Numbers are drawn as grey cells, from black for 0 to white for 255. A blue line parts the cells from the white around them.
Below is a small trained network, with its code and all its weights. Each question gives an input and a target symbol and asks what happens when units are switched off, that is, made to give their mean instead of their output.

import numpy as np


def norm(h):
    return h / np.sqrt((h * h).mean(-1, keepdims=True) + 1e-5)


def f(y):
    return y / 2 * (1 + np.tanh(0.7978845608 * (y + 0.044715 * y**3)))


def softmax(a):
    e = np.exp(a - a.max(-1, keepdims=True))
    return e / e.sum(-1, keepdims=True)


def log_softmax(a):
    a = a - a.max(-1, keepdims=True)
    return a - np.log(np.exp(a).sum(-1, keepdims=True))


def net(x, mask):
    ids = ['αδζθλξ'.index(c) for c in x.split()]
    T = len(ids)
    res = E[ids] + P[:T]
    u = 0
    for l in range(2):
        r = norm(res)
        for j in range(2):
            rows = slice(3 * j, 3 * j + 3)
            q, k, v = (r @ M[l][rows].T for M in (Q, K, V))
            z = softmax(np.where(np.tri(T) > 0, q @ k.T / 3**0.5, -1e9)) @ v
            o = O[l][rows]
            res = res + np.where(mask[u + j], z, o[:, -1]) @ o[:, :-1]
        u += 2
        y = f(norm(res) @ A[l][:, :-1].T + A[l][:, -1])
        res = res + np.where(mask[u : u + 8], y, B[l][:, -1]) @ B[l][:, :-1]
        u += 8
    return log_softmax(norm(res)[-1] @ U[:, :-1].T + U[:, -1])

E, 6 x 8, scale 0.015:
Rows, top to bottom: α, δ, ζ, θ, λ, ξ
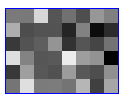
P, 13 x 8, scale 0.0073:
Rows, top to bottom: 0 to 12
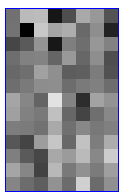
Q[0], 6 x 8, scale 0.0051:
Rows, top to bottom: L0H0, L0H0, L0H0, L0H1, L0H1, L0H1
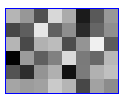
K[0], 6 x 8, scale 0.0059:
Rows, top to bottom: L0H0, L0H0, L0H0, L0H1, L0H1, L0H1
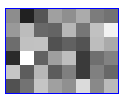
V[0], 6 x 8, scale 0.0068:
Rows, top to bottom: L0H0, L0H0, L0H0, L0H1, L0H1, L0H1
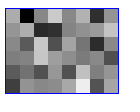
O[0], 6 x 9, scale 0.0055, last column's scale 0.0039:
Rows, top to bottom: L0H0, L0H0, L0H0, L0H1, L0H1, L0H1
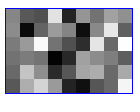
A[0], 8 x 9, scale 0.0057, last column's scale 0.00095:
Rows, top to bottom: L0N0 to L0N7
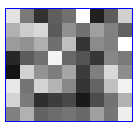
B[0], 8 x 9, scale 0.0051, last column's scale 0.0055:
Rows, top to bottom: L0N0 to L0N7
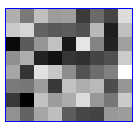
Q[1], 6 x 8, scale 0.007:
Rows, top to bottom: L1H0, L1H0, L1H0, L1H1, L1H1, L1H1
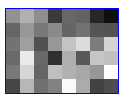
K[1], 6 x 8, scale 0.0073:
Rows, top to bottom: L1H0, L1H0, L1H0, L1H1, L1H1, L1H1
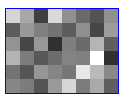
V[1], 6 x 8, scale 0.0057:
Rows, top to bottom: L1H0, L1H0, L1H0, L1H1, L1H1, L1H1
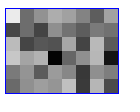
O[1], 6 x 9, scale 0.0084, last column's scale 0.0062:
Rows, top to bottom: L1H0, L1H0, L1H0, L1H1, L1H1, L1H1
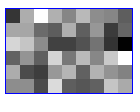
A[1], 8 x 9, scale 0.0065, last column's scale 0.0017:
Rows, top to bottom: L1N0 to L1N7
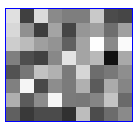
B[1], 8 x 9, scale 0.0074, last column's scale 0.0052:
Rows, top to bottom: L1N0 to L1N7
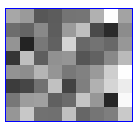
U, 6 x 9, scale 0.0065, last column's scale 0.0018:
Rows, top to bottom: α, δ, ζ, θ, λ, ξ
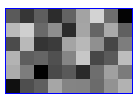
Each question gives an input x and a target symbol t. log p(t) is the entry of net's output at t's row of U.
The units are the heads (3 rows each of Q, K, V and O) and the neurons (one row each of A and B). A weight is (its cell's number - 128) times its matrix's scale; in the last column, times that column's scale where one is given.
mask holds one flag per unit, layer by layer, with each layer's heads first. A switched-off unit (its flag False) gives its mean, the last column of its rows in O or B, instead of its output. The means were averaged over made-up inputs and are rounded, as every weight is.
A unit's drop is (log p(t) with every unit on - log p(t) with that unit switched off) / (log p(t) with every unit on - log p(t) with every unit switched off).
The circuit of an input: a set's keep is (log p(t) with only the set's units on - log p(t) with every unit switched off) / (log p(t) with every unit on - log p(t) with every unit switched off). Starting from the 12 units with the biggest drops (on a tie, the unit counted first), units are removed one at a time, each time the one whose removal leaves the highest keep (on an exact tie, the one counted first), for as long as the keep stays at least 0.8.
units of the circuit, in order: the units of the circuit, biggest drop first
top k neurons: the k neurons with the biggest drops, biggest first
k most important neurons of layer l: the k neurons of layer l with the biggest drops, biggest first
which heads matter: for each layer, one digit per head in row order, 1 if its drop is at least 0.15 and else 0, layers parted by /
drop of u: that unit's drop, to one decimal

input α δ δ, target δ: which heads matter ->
10 / 11
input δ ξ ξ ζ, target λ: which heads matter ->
01 / 10
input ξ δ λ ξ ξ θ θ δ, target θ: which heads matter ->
01 / 00
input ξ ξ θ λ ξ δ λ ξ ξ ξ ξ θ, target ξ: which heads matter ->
01 / 10
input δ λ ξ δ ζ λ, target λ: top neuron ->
[L0N3]
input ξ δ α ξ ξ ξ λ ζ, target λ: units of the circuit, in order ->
[L0N3, L1H1]
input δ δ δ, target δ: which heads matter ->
11 / 11
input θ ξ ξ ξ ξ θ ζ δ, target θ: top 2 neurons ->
[L1N5, L0N6]
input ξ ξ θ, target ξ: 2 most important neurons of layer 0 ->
[L0N3, L0N2]
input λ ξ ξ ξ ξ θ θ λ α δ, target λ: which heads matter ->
10 / 11
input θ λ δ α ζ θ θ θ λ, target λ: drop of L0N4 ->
0.2
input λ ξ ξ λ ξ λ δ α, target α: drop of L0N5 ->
0.1
